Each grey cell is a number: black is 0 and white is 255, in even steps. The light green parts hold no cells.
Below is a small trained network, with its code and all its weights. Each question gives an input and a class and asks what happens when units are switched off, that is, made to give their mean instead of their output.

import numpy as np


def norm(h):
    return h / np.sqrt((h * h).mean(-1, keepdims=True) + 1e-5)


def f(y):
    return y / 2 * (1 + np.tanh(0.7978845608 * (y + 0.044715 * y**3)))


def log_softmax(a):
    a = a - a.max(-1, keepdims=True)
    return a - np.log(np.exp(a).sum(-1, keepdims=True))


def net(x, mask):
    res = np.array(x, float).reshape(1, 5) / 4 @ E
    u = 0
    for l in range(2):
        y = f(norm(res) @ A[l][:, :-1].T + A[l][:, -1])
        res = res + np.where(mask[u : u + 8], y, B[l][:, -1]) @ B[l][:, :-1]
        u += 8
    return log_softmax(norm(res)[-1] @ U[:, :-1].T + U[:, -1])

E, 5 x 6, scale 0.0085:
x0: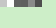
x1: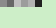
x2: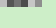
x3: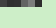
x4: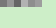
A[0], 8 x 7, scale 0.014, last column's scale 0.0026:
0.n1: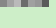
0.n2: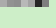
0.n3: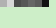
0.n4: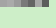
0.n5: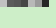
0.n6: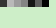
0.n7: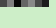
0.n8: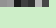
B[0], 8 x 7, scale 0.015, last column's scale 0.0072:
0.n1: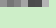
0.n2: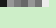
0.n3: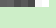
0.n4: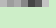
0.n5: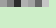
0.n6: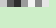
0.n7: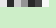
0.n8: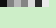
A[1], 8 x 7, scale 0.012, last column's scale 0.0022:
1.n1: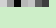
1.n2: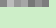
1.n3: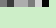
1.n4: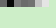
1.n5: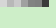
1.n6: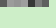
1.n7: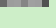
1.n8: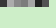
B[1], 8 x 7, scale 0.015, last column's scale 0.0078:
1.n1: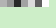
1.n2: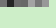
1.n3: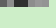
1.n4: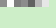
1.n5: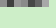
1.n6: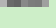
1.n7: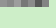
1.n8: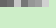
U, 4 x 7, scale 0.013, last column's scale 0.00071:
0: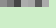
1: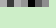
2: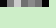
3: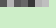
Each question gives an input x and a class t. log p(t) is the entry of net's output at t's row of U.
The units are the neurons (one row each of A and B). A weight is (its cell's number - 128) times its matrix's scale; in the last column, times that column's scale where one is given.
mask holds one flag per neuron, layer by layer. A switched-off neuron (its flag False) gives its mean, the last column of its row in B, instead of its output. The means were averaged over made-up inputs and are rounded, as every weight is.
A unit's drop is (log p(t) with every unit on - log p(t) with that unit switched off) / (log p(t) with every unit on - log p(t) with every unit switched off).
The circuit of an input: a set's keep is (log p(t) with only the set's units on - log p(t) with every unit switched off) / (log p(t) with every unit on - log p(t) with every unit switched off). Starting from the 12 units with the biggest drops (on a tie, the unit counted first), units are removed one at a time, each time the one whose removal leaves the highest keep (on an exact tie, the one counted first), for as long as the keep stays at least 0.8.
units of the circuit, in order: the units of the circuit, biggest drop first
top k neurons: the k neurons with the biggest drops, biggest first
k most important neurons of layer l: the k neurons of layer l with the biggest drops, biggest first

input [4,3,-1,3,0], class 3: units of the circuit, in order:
[0.n3 1.n4]
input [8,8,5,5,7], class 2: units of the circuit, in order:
[0.n2 1.n8]
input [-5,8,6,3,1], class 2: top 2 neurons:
[0.n6 0.n3]
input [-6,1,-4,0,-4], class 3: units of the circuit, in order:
[1.n4]
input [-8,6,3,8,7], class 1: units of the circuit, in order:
[0.n6 0.n8]
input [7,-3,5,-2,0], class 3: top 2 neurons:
[0.n3 0.n6]
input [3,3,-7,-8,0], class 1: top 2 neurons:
[0.n4 1.n5]
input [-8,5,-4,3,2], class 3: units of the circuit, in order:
[0.n8 1.n4]
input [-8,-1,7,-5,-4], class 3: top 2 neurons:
[0.n6 1.n4]
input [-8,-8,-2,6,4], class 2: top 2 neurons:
[0.n8 0.n3]
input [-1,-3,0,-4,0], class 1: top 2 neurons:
[0.n4 0.n2]
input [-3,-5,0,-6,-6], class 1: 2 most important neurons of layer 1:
[1.n5 1.n6]
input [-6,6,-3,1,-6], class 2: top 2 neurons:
[0.n3 0.n7]
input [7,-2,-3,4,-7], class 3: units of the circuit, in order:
[0.n3]
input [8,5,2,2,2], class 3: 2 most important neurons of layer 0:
[0.n3 0.n8]
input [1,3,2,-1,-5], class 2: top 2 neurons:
[0.n2 0.n6]
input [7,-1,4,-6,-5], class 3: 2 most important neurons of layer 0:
[0.n3 0.n7]
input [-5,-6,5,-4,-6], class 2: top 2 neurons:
[0.n8 0.n6]
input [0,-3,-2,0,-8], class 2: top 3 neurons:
[0.n8 0.n5 1.n8]
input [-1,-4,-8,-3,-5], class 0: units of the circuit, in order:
[0.n6]
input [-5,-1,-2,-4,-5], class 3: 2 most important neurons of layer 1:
[1.n3 1.n4]
